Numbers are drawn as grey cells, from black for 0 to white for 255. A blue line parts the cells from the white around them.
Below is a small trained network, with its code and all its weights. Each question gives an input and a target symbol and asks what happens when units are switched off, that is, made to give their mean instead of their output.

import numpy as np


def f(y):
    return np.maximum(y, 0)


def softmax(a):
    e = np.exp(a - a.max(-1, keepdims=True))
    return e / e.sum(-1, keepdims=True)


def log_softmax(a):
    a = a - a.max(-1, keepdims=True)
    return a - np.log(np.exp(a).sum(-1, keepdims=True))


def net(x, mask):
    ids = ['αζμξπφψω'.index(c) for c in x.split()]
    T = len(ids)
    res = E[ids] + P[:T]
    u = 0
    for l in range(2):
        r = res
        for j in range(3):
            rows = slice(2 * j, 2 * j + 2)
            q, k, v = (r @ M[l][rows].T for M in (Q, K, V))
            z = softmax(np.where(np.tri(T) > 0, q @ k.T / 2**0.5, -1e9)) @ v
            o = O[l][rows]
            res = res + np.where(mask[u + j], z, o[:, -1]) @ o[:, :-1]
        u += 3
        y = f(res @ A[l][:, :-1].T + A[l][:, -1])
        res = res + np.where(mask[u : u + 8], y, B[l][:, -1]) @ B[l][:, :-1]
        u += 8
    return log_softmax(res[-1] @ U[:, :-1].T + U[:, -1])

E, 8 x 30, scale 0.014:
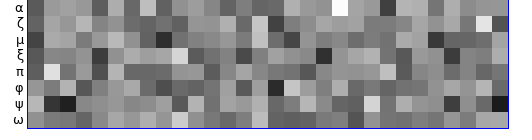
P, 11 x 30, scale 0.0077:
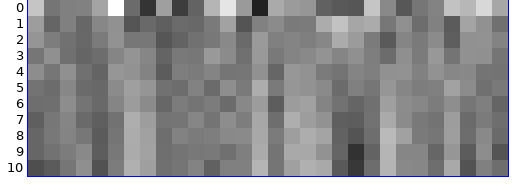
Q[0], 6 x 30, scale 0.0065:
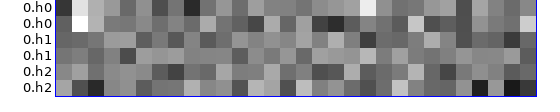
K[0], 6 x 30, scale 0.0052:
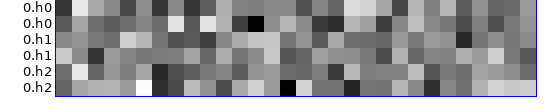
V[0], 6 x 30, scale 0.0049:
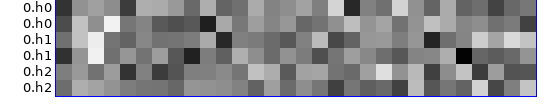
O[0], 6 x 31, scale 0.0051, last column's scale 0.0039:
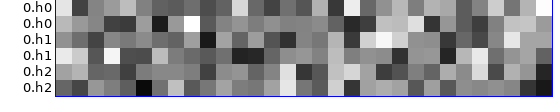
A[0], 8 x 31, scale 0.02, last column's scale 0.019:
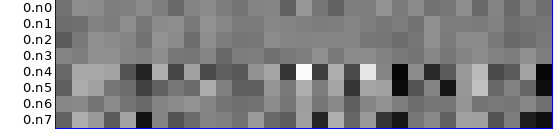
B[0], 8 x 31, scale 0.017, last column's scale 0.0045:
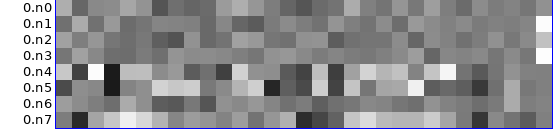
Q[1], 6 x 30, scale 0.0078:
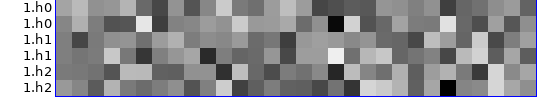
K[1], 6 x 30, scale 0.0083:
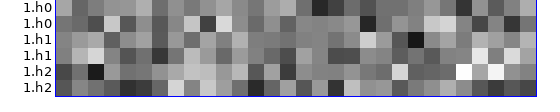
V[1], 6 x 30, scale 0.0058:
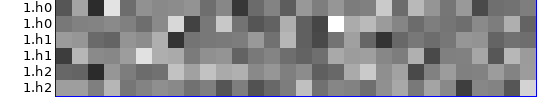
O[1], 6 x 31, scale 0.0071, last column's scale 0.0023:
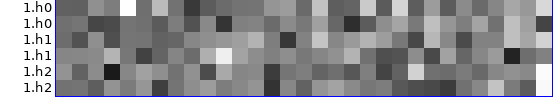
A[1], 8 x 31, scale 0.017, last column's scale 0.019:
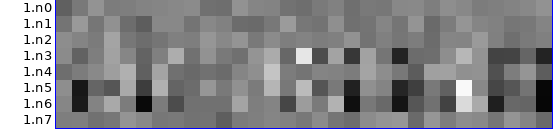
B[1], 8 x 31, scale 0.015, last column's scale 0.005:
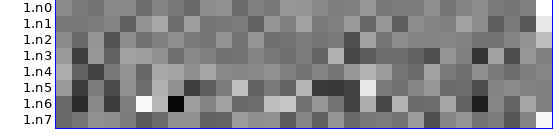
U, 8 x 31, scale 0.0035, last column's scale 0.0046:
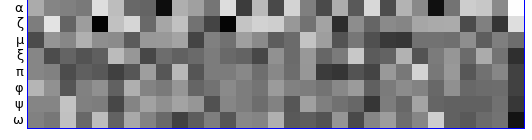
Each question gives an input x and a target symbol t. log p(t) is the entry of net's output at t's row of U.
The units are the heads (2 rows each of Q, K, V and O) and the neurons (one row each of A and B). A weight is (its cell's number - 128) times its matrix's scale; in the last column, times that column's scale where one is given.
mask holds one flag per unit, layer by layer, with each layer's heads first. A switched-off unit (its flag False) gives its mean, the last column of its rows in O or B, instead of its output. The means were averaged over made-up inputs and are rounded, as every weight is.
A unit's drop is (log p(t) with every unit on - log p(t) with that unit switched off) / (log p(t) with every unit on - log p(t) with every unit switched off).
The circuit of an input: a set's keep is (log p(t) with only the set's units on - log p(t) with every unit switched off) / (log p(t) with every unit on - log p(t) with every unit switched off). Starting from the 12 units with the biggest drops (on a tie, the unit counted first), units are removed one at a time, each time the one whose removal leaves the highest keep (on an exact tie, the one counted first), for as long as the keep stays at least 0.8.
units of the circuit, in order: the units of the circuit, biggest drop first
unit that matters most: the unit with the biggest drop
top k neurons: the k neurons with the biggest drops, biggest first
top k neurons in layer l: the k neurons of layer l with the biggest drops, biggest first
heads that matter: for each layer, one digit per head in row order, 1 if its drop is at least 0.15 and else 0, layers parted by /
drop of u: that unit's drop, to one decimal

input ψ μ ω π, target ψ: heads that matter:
011 / 100
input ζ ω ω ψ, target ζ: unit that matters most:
0.h1
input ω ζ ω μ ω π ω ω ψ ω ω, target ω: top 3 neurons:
(0.n1, 1.n7, 0.n2)
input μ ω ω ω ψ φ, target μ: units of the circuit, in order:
(1.h1, 1.h2, 1.n7, 0.h1)
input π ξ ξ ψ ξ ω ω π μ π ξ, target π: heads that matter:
001 / 110
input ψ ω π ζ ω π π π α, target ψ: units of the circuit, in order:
(1.h0, 0.h1, 1.n2)
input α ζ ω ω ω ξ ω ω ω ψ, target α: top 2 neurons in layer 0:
(0.n1, 0.n3)
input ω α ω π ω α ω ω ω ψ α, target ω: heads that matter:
001 / 010
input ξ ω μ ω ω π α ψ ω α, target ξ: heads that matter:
111 / 110
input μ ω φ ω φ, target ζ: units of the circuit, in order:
(0.n3, 1.h0)
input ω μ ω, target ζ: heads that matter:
101 / 010
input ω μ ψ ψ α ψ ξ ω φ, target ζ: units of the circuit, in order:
(0.h1, 1.h0)
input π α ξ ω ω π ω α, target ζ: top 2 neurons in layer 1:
(1.n1, 1.n7)
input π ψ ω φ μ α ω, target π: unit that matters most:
0.h2
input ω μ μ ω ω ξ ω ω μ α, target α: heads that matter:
110 / 000
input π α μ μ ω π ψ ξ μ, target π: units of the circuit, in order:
(0.h2, 1.h0, 1.n7)
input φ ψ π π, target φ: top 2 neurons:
(0.n1, 1.n4)
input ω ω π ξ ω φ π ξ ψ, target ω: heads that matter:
011 / 010
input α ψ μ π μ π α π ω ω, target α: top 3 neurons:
(0.n1, 1.n1, 1.n7)
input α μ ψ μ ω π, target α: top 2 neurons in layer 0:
(0.n1, 0.n0)
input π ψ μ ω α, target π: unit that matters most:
1.h0
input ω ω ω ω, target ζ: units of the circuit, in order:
(0.n1, 0.h0, 1.n1)
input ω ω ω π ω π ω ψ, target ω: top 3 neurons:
(0.n1, 1.n7, 0.n3)
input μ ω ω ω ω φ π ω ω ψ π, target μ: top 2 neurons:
(1.n7, 0.n1)
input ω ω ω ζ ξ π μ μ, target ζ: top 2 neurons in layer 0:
(0.n2, 0.n0)
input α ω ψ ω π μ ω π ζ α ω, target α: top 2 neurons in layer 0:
(0.n1, 0.n2)
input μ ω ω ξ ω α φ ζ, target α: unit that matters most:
0.h0
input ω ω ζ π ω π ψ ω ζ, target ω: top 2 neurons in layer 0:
(0.n1, 0.n3)
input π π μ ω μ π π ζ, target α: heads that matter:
011 / 110
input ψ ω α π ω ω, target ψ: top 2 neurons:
(1.n2, 0.n2)
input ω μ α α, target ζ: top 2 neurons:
(0.n2, 1.n1)
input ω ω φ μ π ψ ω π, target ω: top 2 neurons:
(0.n1, 1.n7)
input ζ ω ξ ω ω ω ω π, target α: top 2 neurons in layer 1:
(1.n1, 1.n7)
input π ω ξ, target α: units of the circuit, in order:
(0.n0)
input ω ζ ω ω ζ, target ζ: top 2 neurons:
(0.n2, 1.n1)
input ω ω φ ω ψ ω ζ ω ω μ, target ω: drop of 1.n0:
0.0
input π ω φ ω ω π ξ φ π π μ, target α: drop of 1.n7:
0.2
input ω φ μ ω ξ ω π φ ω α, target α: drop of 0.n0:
-0.1
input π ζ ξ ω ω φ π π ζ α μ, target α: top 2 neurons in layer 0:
(0.n3, 0.n1)
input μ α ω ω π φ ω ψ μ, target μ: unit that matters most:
1.h2
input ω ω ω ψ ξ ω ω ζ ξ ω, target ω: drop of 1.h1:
0.9
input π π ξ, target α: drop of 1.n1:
0.3
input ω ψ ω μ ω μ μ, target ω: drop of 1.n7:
0.6
